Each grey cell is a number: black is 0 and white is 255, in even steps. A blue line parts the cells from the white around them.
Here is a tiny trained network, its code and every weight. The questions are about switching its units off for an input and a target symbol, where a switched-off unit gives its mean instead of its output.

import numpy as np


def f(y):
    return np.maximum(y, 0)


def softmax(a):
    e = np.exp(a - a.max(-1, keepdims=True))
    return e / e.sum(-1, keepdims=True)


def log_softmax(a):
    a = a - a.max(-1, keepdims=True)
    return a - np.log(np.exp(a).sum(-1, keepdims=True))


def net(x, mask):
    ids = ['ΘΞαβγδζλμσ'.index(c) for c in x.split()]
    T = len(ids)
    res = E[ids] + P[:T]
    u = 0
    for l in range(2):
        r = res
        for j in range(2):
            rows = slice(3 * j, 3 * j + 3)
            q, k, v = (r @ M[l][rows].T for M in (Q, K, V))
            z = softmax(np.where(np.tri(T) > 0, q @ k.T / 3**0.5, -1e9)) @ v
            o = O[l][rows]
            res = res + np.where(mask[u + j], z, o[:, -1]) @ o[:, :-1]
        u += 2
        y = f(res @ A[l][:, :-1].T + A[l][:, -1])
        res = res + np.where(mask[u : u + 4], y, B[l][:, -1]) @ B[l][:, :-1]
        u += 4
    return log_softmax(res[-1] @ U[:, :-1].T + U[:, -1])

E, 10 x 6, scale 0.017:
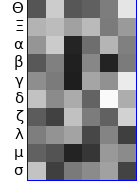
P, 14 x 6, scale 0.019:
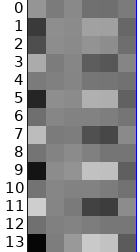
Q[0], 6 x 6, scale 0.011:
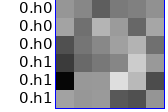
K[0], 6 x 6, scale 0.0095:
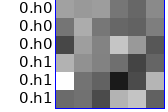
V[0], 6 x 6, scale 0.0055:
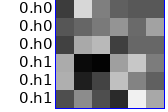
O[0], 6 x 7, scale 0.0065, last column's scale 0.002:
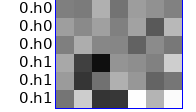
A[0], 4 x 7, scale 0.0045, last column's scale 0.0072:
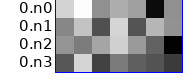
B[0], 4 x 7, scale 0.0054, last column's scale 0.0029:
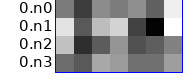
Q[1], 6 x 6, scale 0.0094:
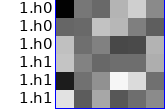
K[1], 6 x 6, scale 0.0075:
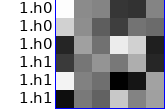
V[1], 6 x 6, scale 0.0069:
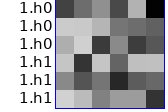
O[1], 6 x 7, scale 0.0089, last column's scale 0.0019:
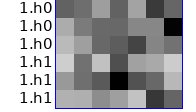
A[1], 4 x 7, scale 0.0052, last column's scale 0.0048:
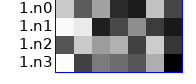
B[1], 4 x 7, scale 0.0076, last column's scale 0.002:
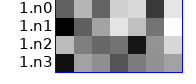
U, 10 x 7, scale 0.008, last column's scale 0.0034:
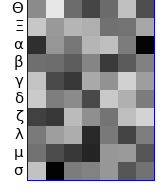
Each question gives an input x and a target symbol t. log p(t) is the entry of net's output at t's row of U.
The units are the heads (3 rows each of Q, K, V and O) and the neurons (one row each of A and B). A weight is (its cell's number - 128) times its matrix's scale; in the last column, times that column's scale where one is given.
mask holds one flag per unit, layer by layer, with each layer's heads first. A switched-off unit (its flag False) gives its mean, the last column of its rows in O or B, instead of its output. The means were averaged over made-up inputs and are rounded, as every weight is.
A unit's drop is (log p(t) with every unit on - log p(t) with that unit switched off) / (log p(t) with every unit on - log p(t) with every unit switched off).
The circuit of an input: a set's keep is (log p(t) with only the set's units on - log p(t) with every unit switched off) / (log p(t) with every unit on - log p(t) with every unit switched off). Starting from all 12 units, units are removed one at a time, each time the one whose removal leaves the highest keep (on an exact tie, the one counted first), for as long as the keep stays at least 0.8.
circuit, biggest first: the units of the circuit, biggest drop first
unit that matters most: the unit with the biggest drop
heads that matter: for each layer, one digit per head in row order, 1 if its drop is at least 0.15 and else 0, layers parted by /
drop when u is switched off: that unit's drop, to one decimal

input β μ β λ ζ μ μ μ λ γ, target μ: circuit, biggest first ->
[1.h1]
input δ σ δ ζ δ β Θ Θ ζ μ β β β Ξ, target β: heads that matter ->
00 / 11
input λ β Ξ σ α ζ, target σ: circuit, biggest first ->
[0.h1, 1.h1]
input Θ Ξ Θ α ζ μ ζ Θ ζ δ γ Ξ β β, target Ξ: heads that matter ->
01 / 11
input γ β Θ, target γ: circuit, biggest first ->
[0.h1, 1.h0]
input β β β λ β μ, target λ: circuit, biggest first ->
[0.h1, 1.h1]
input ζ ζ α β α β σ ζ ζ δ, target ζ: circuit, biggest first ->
[0.h1, 1.h1]
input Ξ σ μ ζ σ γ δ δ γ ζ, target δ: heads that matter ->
00 / 01
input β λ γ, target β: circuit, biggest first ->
[1.h1, 0.h1]
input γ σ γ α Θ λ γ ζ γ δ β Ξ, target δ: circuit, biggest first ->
[0.h1, 1.h0]
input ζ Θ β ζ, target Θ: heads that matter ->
01 / 00
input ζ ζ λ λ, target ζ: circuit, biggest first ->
[1.h1, 1.h0]
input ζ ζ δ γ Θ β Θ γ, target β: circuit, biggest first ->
[1.h1, 1.h0]
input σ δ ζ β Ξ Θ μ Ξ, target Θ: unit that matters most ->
0.h1
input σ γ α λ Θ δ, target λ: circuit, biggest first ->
[0.h1, 1.h1]
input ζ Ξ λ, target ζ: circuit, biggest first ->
[1.h0, 1.h1]
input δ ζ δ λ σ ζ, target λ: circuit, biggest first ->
[1.h1, 1.h0]
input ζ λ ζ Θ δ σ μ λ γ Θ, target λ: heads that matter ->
01 / 01
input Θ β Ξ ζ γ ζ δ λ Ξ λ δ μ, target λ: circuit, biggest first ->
[1.h0, 0.h1]
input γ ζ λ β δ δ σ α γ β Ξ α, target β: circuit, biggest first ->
[1.h1]
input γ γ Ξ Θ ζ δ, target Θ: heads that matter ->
01 / 10
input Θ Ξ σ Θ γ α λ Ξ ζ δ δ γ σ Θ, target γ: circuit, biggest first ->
[1.h0, 0.h1]
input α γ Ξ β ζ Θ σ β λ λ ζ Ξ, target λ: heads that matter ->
01 / 10
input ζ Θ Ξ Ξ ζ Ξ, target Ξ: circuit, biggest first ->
[0.h1, 1.h1, 1.h0]
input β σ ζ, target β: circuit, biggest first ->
[1.h1, 1.h0]
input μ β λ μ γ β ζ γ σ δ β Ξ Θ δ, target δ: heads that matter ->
00 / 11
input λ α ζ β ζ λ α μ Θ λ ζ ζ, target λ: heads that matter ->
01 / 10
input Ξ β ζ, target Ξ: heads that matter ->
01 / 11
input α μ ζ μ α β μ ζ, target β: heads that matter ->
00 / 01
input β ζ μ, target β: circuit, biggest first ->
[1.h1, 0.h1]
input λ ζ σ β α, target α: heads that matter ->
00 / 01
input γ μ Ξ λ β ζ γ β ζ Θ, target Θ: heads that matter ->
00 / 10
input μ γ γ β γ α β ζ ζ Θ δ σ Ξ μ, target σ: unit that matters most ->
0.h1
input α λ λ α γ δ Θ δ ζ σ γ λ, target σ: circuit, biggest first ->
[0.h1]
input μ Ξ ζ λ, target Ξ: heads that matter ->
01 / 01
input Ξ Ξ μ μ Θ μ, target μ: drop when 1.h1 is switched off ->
0.3
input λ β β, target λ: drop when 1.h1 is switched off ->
0.2
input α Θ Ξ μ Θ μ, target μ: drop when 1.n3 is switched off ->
0.0
